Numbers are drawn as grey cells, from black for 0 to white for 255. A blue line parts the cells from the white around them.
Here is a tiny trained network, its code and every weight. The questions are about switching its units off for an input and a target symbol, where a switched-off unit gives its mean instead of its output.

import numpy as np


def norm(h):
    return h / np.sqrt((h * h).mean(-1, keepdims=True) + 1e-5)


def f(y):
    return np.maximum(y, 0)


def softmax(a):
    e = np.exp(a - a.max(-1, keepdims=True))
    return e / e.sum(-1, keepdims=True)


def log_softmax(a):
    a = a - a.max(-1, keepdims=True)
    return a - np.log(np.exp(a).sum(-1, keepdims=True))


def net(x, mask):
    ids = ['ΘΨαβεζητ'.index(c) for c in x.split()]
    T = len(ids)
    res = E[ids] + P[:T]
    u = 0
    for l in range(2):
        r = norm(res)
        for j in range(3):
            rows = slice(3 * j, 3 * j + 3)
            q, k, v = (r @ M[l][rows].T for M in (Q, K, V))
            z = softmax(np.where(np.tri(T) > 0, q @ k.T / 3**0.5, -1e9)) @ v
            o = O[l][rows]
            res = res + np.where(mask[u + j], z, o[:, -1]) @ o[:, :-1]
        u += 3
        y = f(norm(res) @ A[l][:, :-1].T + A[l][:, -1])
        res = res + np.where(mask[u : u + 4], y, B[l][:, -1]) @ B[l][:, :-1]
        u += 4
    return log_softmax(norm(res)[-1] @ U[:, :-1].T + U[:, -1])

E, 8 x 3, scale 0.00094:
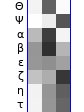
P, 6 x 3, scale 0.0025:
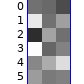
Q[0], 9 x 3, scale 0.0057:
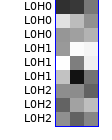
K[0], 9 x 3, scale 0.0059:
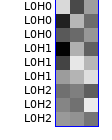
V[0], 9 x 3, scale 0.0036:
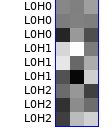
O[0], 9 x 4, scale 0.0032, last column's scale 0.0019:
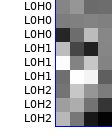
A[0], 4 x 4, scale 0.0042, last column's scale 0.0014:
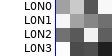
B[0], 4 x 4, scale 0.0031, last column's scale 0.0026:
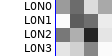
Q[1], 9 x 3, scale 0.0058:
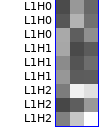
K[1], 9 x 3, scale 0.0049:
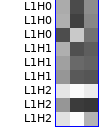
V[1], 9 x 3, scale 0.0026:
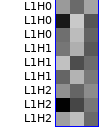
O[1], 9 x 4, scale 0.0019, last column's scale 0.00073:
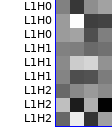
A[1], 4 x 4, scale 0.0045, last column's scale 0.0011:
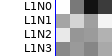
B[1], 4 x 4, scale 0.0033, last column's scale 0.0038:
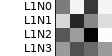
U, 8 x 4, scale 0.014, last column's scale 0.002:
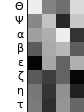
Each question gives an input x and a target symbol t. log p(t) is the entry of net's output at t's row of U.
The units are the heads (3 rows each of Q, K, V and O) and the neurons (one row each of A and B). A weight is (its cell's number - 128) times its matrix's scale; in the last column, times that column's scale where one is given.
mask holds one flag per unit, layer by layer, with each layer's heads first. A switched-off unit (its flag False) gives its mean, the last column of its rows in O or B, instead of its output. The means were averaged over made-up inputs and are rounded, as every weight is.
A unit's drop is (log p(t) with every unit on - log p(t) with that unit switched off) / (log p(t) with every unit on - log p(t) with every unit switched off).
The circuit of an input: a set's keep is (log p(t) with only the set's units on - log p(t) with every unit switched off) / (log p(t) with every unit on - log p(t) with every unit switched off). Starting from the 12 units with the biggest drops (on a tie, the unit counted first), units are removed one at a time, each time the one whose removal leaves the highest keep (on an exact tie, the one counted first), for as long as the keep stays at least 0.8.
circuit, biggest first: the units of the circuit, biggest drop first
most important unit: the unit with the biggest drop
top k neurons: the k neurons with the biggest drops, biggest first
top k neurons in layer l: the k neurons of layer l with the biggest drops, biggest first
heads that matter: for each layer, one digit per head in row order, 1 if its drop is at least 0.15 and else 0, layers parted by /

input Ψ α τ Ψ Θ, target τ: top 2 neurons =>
(L1N0 L0N1)
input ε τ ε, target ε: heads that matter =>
000 / 000
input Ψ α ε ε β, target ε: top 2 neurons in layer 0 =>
(L0N3 L0N2)
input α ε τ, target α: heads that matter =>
010 / 000
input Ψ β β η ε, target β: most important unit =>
L0H1
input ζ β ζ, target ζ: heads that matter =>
010 / 001
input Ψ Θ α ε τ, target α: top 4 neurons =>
(L1N2 L0N1 L0N3 L1N0)
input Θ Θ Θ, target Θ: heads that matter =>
101 / 000
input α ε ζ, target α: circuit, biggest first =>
(L0H1 L1N2 L1N0)
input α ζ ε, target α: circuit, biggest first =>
(L0H1 L1N0)
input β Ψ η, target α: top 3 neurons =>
(L1N2 L1N0 L0N0)
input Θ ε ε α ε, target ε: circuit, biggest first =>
(L0H1 L0N3 L1N0)
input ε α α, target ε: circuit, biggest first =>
(L0H1 L1N0)
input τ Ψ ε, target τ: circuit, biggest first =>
(L1N0 L1N2 L0N3)
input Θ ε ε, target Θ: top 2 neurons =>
(L1N1 L1N0)
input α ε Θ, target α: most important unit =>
L1N2
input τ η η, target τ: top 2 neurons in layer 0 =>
(L0N2 L0N1)
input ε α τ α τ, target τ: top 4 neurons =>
(L0N3 L0N1 L1N0 L1N2)
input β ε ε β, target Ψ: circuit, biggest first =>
(L1N0 L1N2)
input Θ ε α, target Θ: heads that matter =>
111 / 000
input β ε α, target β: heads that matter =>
010 / 000
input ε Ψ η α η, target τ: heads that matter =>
110 / 001
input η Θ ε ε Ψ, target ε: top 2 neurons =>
(L0N3 L0N1)
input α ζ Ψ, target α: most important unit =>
L1N2
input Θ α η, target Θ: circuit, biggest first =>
(L0H1 L1N1)
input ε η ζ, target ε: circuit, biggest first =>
(L0N3 L1N0 L1N2 L0N1)
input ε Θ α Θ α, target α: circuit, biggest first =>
(L0H1 L1N0)
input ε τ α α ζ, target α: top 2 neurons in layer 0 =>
(L0N1 L0N3)
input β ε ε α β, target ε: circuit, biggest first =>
(L0H1 L0N3)
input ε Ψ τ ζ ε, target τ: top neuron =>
(L0N3)
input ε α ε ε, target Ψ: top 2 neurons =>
(L1N0 L1N2)
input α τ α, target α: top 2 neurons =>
(L1N2 L0N1)
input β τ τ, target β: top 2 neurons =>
(L1N2 L0N1)
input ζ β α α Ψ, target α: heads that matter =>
110 / 000
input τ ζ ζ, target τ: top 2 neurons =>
(L0N2 L1N0)
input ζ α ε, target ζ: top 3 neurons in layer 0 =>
(L0N3 L0N2 L0N1)
